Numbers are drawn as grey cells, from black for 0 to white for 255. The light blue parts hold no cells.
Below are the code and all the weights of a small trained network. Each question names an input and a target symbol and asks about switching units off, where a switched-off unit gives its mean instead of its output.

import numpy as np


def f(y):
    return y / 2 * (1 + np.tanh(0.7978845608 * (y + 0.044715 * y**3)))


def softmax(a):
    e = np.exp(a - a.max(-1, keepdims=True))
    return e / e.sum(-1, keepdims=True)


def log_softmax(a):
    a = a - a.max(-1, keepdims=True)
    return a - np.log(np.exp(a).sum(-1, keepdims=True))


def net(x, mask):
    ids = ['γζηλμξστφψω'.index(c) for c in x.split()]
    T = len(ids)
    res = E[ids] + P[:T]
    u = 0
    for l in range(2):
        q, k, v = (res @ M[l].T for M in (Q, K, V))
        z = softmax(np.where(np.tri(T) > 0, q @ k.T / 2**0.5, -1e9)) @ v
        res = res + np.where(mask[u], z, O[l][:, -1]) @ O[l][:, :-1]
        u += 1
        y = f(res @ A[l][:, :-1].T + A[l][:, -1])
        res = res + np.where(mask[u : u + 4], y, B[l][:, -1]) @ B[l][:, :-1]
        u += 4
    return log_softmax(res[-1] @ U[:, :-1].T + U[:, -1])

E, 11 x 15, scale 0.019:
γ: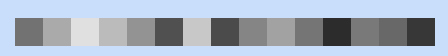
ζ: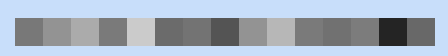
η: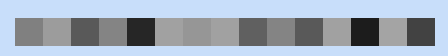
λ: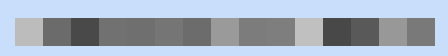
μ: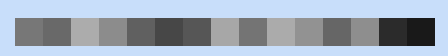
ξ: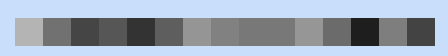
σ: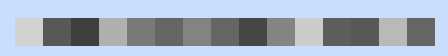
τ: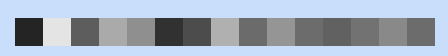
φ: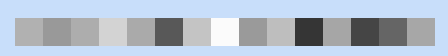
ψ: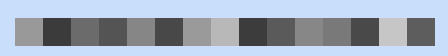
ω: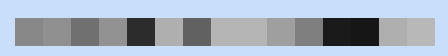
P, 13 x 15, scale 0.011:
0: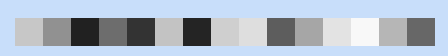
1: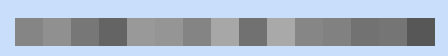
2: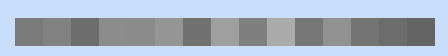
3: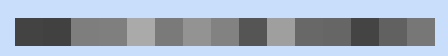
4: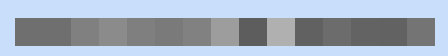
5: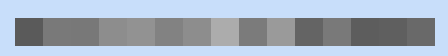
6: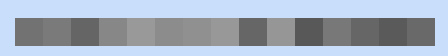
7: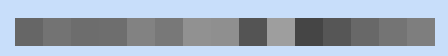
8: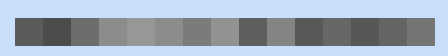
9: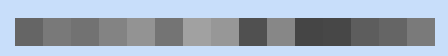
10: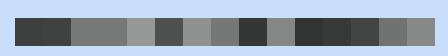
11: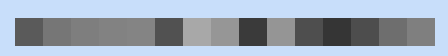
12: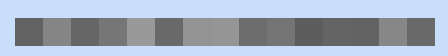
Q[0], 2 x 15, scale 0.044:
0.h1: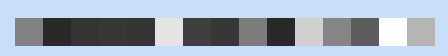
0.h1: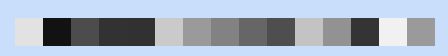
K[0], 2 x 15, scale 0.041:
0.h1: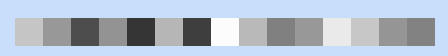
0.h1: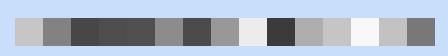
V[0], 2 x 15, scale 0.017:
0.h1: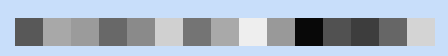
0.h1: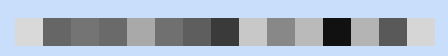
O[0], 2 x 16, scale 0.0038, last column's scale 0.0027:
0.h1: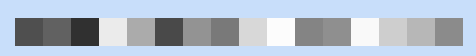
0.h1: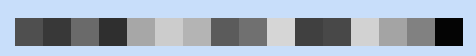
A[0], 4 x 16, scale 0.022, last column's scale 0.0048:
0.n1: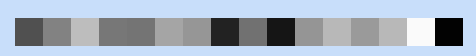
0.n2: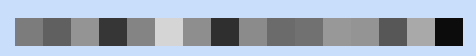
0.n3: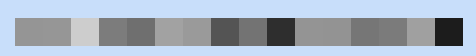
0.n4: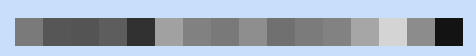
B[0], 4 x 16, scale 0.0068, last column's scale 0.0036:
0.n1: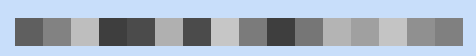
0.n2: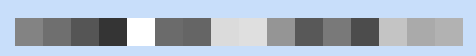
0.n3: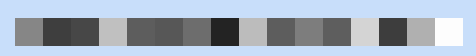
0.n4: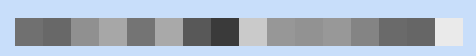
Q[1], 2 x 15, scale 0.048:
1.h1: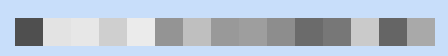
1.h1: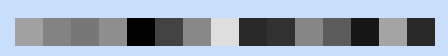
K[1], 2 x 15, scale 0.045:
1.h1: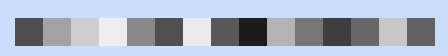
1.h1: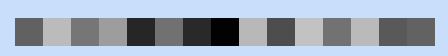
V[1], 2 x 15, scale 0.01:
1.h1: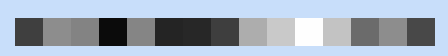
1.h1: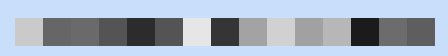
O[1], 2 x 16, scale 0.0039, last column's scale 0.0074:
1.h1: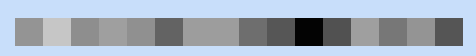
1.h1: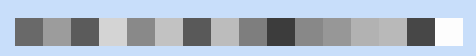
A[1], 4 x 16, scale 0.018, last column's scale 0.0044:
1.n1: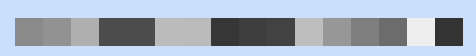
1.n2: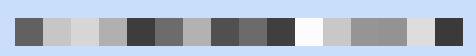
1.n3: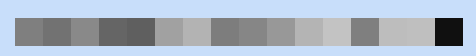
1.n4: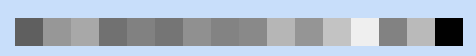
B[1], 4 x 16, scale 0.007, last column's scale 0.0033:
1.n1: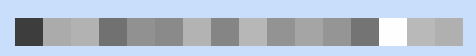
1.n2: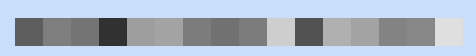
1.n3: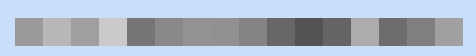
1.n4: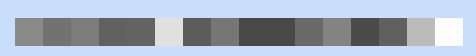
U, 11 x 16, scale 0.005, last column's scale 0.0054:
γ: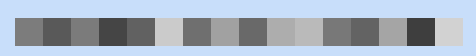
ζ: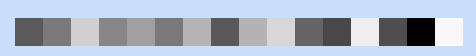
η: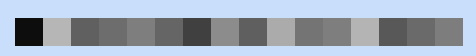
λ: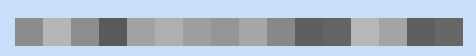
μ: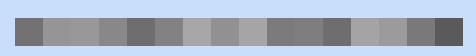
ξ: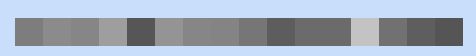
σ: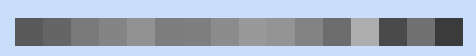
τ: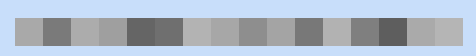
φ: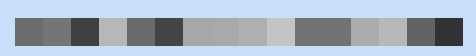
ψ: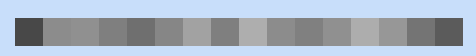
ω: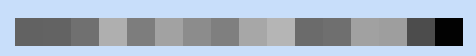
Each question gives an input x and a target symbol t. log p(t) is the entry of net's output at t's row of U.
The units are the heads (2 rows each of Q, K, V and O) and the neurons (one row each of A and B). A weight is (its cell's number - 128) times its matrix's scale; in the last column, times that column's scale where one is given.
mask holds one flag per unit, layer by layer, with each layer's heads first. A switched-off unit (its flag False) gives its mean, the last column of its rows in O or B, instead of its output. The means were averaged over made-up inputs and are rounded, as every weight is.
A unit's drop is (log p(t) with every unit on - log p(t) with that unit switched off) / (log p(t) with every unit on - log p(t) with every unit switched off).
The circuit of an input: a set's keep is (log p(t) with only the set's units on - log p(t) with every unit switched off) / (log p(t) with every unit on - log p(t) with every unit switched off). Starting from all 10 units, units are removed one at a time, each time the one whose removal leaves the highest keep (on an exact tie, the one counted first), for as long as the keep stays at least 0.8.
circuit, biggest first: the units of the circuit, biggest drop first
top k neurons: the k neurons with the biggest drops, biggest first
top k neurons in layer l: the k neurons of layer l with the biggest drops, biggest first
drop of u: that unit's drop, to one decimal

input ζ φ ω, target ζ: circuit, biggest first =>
(0.h1, 0.n4, 1.h1, 0.n2)
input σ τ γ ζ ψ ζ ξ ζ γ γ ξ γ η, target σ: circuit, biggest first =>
(0.n3, 0.n2, 0.h1)
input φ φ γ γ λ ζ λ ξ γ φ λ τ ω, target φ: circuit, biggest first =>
(0.h1)
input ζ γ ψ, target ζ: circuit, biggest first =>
(0.h1, 0.n4, 1.h1)
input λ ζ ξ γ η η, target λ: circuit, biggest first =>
(1.h1, 0.h1, 0.n2, 0.n4)
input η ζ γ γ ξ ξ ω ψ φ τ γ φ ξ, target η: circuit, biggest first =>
(1.n2, 0.h1, 0.n3)
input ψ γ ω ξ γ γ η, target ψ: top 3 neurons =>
(1.n1, 0.n3, 1.n2)
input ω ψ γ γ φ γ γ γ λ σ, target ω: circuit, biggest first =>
(0.h1, 1.n4, 0.n4)
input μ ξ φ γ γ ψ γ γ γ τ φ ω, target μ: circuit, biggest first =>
(1.n1, 0.h1, 0.n3)
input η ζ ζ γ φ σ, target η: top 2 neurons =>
(1.n2, 0.n3)
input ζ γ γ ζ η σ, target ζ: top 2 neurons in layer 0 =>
(0.n4, 0.n2)
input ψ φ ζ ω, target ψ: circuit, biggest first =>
(1.n1, 0.h1, 0.n3, 1.n2)
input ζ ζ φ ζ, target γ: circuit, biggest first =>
(1.n4, 1.h1, 0.h1)
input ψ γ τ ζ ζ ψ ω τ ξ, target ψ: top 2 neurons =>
(1.n1, 0.n3)
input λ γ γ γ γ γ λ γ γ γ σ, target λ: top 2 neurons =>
(0.n2, 0.n4)
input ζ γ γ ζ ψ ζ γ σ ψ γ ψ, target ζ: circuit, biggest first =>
(0.h1, 1.h1, 0.n4)
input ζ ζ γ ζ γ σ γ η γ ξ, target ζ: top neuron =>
(0.n4)
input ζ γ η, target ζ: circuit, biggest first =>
(0.h1, 0.n4, 1.h1)
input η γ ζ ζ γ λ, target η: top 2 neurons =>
(1.n2, 0.n3)
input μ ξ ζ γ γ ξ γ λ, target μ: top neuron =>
(1.n1)
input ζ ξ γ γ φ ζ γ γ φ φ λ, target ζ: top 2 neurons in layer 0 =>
(0.n2, 0.n4)
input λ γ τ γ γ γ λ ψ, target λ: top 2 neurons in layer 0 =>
(0.n2, 0.n4)
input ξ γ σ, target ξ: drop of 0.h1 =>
0.3
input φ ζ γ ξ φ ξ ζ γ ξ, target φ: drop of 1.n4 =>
0.0
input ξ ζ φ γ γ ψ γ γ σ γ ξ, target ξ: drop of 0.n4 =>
0.1
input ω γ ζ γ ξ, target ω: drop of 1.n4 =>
0.5
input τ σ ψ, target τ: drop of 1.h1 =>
0.6
